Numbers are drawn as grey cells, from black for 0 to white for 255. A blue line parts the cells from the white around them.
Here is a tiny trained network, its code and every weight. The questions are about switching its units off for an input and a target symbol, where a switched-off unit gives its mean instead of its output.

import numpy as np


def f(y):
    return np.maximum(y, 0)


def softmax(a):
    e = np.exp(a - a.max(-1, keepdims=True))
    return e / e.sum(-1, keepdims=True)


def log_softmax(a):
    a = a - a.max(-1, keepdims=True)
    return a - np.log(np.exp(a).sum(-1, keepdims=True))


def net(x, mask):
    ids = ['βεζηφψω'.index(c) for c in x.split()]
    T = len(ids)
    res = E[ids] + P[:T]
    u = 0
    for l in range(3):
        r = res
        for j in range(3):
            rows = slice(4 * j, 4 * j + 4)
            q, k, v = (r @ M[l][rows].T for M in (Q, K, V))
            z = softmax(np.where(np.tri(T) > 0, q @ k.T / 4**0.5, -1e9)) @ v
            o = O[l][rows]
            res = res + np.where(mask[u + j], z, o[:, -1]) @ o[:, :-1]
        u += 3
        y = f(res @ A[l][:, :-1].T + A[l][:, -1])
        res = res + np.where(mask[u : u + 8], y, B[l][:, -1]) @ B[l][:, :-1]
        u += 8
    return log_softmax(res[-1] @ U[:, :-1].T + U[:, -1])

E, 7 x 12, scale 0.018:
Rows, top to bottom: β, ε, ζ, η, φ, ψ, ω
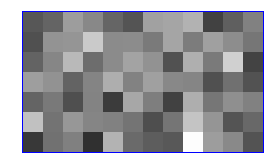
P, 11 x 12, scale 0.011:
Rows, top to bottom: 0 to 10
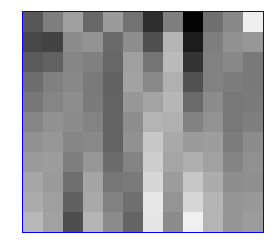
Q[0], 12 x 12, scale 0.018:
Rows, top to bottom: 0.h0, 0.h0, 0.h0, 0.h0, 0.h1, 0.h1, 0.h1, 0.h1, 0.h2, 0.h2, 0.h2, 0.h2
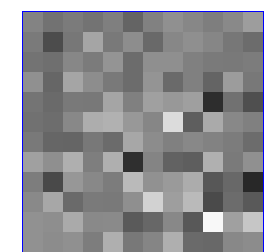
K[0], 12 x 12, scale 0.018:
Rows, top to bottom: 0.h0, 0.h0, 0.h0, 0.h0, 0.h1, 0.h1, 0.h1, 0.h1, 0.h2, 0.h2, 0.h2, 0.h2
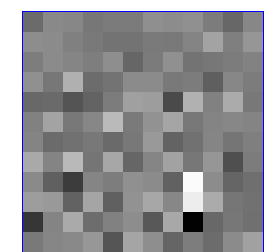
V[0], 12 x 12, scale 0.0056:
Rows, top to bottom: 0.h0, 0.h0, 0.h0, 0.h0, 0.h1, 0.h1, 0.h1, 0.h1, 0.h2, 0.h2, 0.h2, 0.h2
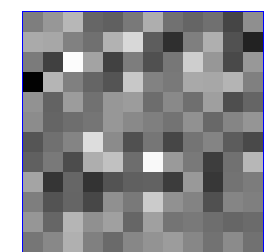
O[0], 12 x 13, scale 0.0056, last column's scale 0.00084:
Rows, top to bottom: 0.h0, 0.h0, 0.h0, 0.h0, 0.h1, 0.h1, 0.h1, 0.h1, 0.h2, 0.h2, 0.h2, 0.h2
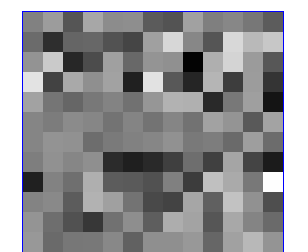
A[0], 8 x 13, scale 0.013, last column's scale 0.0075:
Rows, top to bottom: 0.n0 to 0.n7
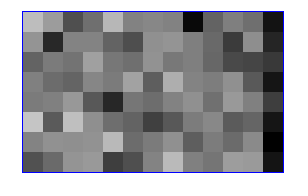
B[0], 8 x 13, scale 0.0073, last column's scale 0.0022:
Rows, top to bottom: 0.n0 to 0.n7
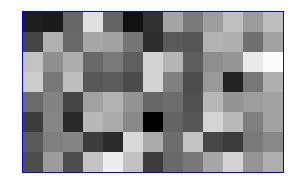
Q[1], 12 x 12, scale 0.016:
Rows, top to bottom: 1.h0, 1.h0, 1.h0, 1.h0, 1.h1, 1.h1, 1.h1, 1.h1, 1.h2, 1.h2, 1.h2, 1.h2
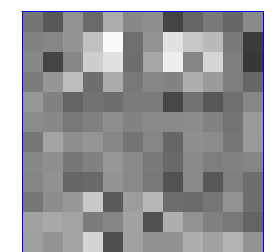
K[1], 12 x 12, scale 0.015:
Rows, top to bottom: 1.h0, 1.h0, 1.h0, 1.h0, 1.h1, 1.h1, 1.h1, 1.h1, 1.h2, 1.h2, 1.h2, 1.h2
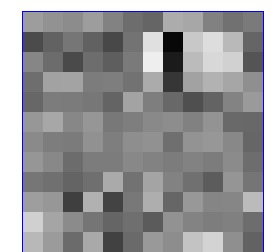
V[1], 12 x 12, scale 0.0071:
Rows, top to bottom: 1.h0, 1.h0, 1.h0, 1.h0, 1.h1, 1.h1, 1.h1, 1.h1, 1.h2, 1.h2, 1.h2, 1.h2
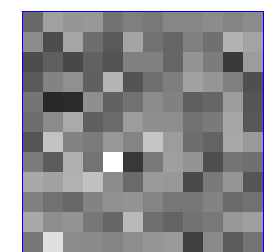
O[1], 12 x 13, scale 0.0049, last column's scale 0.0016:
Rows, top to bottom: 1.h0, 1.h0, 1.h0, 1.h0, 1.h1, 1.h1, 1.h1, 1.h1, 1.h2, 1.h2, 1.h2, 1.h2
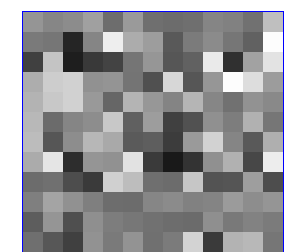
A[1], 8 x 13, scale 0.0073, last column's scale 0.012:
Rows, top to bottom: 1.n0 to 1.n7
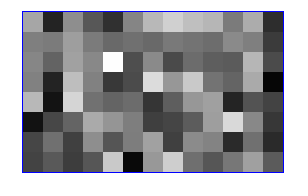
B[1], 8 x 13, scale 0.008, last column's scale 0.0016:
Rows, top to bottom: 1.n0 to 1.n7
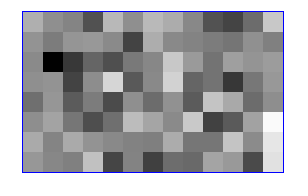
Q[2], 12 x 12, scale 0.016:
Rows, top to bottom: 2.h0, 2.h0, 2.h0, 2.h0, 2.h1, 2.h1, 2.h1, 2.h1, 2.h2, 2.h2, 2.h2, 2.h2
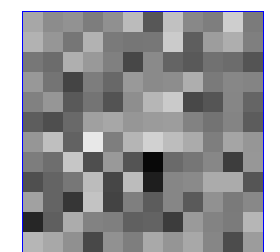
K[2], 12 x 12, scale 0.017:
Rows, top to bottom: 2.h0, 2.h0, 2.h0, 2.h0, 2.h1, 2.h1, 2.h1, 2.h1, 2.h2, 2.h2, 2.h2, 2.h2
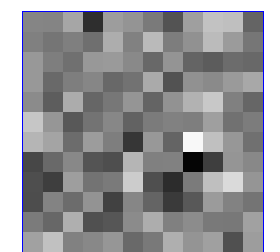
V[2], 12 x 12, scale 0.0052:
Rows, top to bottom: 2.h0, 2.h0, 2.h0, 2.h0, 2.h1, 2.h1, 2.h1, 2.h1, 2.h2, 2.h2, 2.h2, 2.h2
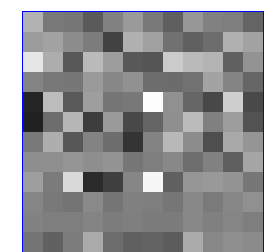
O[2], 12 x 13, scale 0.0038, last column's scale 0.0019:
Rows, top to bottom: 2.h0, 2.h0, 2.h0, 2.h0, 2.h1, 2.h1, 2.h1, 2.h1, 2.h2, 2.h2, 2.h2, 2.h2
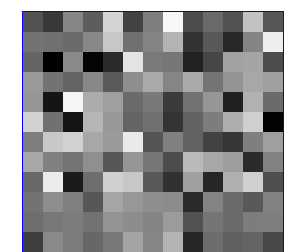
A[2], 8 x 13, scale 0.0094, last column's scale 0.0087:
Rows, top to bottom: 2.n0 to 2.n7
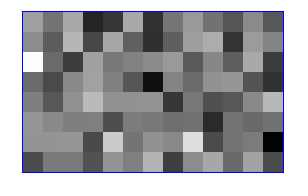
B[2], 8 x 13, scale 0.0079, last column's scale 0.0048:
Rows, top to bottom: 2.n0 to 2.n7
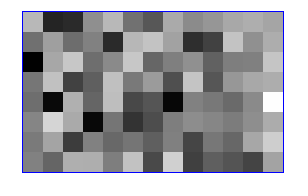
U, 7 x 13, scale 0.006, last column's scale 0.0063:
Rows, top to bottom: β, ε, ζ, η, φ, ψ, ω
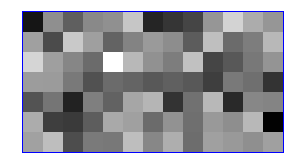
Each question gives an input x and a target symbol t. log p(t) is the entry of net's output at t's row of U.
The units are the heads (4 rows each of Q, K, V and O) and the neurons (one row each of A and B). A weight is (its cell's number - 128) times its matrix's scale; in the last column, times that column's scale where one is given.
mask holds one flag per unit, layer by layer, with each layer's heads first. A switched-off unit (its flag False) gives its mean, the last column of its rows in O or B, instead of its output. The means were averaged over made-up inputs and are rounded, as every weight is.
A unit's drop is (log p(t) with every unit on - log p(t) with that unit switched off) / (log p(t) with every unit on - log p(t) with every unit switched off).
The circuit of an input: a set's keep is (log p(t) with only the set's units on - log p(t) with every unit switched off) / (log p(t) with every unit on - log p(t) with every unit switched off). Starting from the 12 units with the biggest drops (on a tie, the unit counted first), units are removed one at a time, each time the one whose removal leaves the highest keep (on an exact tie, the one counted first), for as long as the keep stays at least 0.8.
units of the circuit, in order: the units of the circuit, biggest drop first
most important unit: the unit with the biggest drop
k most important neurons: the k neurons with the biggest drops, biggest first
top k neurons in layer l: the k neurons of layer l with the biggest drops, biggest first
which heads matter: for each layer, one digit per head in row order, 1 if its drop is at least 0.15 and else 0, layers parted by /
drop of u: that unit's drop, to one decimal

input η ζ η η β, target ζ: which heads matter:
000 / 100 / 100
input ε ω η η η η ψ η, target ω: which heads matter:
000 / 100 / 010
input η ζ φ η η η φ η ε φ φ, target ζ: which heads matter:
100 / 010 / 001
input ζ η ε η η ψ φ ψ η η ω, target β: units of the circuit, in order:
[1.h0; 2.h0]
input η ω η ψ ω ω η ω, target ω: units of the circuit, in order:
[2.n4; 1.h0]
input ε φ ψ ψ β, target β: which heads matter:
001 / 010 / 001
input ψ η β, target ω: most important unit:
1.n5
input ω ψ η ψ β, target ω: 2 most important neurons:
[2.n4; 2.n2]
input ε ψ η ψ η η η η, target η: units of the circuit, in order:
[0.h1; 2.n5; 1.h0]
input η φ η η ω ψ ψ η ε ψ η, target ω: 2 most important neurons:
[2.n4; 2.n6]
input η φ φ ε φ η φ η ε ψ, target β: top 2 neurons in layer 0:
[0.n5; 0.n1]
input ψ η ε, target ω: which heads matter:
010 / 000 / 010
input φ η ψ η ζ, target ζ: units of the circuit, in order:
[1.h0; 2.h0]
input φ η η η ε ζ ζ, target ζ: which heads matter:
000 / 100 / 000
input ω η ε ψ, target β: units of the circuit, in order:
[0.n5]
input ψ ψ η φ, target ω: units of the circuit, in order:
[2.n4; 2.h1]
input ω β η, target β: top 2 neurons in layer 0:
[0.n0; 0.n2]
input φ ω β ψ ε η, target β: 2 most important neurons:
[0.n0; 1.n7]
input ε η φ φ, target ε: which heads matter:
100 / 010 / 000
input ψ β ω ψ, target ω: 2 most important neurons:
[2.n4; 2.n1]
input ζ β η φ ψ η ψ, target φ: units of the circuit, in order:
[1.h0]
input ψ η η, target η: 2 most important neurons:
[2.n5; 0.n3]
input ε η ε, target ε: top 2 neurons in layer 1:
[1.n5; 1.n0]
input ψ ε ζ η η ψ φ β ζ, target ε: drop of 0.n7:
0.1
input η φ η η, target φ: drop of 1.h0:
0.9
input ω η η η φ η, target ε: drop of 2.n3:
0.2
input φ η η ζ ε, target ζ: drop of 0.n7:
0.0
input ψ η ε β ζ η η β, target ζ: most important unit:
1.h0
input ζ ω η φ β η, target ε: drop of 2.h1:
0.4
